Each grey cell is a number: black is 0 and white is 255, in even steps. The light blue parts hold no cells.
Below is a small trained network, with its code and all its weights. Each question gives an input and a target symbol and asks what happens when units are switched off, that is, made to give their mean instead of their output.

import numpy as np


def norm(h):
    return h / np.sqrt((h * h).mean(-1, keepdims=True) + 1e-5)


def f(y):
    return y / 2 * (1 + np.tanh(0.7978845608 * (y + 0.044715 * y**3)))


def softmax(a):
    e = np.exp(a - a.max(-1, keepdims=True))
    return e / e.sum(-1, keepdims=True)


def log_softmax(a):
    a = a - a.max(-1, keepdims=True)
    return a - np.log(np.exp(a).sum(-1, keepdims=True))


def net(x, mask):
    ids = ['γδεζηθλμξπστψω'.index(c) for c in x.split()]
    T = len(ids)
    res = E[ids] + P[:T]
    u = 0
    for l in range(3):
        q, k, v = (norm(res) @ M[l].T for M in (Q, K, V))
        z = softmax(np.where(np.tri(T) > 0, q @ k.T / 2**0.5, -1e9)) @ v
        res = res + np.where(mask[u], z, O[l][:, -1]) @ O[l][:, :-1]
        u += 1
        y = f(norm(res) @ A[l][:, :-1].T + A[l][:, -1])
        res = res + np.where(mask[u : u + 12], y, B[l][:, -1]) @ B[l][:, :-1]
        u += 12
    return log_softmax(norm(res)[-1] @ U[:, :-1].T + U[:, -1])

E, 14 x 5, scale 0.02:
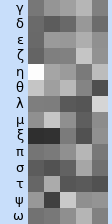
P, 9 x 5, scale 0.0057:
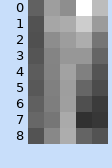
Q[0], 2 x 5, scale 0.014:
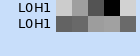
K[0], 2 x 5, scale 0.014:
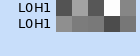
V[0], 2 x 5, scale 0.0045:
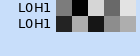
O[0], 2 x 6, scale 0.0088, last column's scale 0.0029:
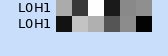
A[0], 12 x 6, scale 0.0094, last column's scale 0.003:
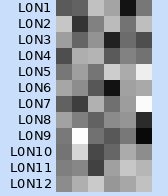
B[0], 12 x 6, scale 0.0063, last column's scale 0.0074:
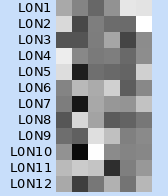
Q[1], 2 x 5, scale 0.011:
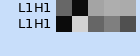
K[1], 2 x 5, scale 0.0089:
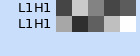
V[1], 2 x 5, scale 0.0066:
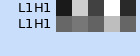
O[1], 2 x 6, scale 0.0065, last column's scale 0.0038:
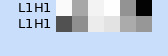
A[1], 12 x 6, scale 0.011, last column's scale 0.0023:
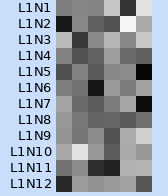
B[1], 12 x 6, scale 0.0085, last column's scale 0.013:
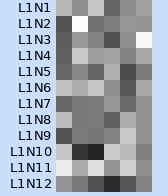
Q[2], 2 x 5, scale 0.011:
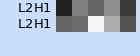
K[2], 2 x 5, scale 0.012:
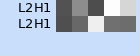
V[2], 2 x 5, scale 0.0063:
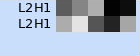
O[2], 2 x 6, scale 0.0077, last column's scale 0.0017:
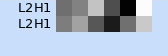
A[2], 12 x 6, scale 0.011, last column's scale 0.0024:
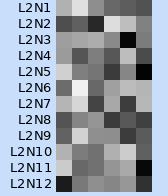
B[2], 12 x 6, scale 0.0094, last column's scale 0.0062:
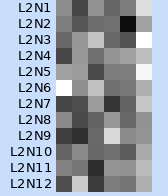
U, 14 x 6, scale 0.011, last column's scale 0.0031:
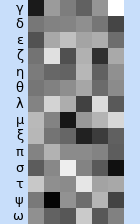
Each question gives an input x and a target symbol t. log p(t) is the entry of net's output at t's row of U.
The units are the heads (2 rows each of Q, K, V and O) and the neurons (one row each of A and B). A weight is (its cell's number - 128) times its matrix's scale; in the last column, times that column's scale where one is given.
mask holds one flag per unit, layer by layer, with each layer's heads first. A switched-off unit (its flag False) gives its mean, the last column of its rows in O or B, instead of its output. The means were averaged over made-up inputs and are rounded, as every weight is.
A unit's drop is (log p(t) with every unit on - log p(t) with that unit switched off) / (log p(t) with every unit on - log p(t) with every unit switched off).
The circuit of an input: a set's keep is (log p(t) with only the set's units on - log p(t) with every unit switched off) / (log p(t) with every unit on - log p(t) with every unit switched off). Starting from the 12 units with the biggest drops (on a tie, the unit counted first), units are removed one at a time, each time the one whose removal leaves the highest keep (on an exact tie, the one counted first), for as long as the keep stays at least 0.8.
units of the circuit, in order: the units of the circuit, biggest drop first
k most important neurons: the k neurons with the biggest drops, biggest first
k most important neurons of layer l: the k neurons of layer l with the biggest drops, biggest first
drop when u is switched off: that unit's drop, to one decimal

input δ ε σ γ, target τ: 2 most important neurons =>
[L0N12 L0N2]
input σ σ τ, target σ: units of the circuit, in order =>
[L0H1 L0N9 L0N10]
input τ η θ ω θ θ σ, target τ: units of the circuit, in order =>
[L1H1 L0H1]
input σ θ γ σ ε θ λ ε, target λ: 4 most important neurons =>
[L0N1 L0N2 L0N11 L0N7]
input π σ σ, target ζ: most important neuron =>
[L2N12]
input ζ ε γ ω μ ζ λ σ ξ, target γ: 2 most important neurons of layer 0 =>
[L0N7 L0N3]
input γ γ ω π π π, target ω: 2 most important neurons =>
[L0N1 L2N2]
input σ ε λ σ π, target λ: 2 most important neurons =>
[L0N1 L1N11]
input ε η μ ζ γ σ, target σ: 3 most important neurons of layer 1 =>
[L1N6 L1N4 L1N11]
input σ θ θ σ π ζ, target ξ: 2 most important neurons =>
[L0N5 L0N2]
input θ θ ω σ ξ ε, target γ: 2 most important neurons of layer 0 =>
[L0N2 L0N12]
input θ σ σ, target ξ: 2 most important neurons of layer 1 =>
[L1N6 L1N8]
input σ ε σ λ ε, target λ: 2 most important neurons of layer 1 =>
[L1N11 L1N2]
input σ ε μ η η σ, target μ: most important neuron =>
[L0N2]
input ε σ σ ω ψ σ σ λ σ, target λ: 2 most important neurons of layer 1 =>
[L1N11 L1N2]
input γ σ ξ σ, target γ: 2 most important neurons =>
[L0N7 L1N2]
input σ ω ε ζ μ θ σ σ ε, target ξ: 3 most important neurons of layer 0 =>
[L0N5 L0N11 L0N6]
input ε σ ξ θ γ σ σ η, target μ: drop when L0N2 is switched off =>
0.2
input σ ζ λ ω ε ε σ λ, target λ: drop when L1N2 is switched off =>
0.1
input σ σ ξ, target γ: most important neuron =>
[L1N2]
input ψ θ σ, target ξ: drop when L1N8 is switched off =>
0.1
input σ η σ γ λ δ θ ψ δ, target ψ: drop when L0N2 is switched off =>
-0.1
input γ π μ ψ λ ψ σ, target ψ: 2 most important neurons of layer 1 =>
[L1N11 L1N3]
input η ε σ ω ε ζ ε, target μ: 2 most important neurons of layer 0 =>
[L0N12 L0N5]
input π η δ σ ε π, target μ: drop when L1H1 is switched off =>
0.2
